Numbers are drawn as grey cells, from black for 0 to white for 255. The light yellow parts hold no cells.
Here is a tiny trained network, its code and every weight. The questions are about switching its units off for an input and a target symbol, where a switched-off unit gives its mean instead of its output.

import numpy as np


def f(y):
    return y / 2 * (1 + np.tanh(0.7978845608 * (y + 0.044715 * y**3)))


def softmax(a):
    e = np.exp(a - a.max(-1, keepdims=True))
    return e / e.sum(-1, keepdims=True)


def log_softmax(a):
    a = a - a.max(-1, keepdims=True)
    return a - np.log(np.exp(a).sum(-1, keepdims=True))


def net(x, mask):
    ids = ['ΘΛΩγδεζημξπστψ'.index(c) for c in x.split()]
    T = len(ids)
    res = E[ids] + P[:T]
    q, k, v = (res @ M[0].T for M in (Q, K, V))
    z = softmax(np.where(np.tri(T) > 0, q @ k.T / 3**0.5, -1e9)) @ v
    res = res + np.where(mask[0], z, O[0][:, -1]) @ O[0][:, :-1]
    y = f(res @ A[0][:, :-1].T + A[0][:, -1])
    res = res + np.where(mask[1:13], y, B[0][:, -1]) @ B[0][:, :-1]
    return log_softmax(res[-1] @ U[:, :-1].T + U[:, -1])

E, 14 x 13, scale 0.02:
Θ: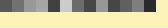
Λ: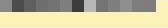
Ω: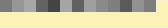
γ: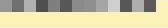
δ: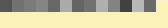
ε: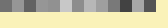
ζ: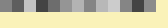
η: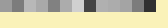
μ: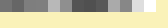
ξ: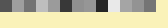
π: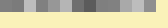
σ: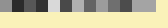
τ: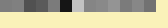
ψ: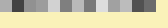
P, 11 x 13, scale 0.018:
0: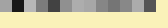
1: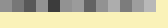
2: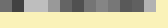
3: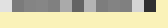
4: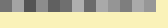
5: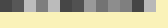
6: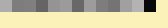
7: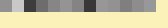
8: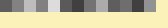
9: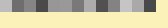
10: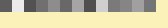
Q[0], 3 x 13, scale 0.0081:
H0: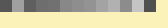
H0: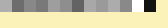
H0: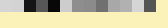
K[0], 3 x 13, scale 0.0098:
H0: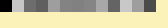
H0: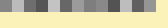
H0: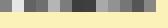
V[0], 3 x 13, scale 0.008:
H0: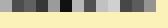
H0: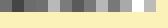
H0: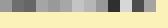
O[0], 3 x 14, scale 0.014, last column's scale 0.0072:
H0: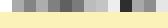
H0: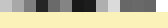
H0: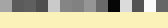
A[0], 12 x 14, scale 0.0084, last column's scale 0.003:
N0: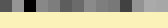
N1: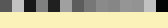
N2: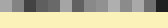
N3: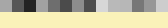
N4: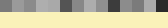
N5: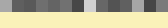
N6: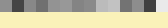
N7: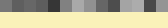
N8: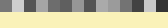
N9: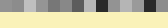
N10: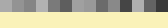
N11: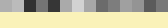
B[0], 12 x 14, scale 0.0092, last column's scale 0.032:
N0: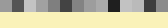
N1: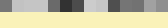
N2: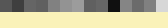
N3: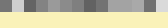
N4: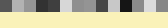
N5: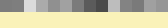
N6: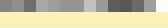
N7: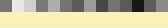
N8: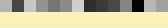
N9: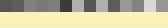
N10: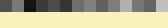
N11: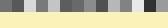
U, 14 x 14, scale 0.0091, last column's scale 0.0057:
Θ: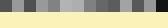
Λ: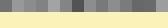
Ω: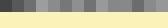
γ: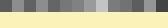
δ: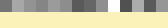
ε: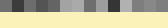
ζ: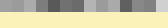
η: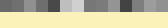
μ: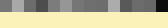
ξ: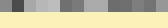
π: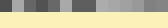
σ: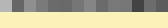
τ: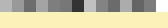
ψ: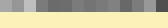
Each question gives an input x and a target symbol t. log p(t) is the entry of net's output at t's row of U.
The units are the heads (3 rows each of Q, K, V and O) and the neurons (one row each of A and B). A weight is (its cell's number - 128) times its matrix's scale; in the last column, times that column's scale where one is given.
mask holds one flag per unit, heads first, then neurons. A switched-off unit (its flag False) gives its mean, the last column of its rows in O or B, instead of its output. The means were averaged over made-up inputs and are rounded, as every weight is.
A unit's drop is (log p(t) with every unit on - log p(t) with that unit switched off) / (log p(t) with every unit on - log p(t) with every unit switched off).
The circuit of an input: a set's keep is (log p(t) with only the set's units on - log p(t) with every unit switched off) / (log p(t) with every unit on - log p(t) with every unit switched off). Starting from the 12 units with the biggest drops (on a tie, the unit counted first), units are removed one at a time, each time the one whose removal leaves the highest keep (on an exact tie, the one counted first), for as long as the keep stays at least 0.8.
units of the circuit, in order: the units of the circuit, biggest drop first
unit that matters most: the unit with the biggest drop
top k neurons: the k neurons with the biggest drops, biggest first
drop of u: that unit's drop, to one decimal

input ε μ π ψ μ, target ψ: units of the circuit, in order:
N8, N1, H0
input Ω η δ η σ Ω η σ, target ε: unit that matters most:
N0
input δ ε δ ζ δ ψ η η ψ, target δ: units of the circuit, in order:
N2, H0
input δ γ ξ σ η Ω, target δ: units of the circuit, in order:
N2, H0
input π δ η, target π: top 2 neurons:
N2, N8
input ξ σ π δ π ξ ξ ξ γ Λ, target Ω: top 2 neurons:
N9, N10
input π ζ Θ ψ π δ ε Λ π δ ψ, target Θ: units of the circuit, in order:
N8, N3
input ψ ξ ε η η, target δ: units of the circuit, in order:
N11, N3
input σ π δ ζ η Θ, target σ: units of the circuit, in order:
N8, H0, N2
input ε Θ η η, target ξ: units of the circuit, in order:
H0, N11
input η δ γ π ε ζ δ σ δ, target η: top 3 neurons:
N4, N3, N10
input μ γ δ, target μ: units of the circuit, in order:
H0, N2
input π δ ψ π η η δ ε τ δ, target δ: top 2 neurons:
N5, N11
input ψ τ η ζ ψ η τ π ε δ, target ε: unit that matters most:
N3
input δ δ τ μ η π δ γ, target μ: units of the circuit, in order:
N10, N2, H0
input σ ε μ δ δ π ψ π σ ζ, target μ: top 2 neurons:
N2, N3
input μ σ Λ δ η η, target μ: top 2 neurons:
N2, N8
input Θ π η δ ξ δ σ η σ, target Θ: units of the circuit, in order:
H0, N7
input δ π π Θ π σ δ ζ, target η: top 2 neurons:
N10, N8
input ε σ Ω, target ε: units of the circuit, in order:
H0
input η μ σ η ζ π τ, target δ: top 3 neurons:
N11, N5, N8
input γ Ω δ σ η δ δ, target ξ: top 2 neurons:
N3, N5
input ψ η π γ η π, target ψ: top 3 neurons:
N4, N10, N6
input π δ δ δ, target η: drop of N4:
-0.1
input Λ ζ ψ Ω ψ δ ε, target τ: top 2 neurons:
N2, N10
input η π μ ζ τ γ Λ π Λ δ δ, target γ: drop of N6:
0.2
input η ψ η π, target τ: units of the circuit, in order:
H0
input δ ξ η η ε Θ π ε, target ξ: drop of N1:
0.1
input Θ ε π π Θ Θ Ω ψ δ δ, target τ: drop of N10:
0.0
